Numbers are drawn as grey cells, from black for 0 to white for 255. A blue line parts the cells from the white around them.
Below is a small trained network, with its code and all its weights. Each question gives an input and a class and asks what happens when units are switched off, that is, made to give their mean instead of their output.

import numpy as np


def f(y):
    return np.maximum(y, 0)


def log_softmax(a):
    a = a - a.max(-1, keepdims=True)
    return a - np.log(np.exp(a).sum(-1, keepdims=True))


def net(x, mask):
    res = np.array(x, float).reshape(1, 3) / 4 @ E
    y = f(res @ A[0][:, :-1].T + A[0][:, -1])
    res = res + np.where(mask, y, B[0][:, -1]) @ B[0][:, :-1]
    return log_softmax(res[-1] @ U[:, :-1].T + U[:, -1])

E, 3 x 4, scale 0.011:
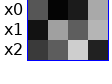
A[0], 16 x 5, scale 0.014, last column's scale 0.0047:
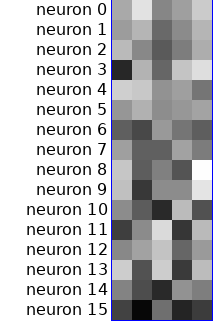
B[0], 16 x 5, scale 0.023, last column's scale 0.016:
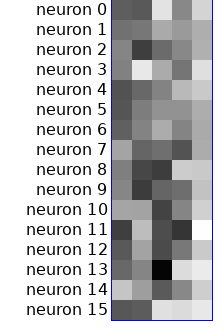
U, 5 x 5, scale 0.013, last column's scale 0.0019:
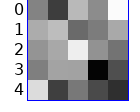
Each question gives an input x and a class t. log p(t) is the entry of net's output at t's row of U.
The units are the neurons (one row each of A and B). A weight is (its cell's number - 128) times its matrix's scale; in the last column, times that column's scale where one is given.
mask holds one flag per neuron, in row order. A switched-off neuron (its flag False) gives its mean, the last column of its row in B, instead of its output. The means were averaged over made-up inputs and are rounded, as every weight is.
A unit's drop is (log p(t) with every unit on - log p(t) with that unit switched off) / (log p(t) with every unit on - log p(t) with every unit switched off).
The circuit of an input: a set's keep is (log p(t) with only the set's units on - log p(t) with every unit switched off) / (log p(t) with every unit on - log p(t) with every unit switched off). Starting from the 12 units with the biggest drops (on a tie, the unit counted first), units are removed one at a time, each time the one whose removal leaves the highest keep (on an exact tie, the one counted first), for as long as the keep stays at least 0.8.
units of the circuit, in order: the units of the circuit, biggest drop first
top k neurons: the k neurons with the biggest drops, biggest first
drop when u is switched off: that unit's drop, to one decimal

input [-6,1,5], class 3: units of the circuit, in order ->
(neuron 11)
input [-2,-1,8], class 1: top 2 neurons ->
(neuron 13; neuron 11)
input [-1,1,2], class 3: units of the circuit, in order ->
(neuron 13; neuron 8; neuron 15)
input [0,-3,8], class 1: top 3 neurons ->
(neuron 11; neuron 13; neuron 0)
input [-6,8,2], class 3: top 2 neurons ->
(neuron 11; neuron 15)
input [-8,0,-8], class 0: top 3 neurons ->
(neuron 4; neuron 2; neuron 3)
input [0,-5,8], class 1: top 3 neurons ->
(neuron 11; neuron 13; neuron 0)
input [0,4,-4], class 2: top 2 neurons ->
(neuron 13; neuron 11)
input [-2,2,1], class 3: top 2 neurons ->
(neuron 15; neuron 13)
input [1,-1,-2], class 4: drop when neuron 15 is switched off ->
0.3
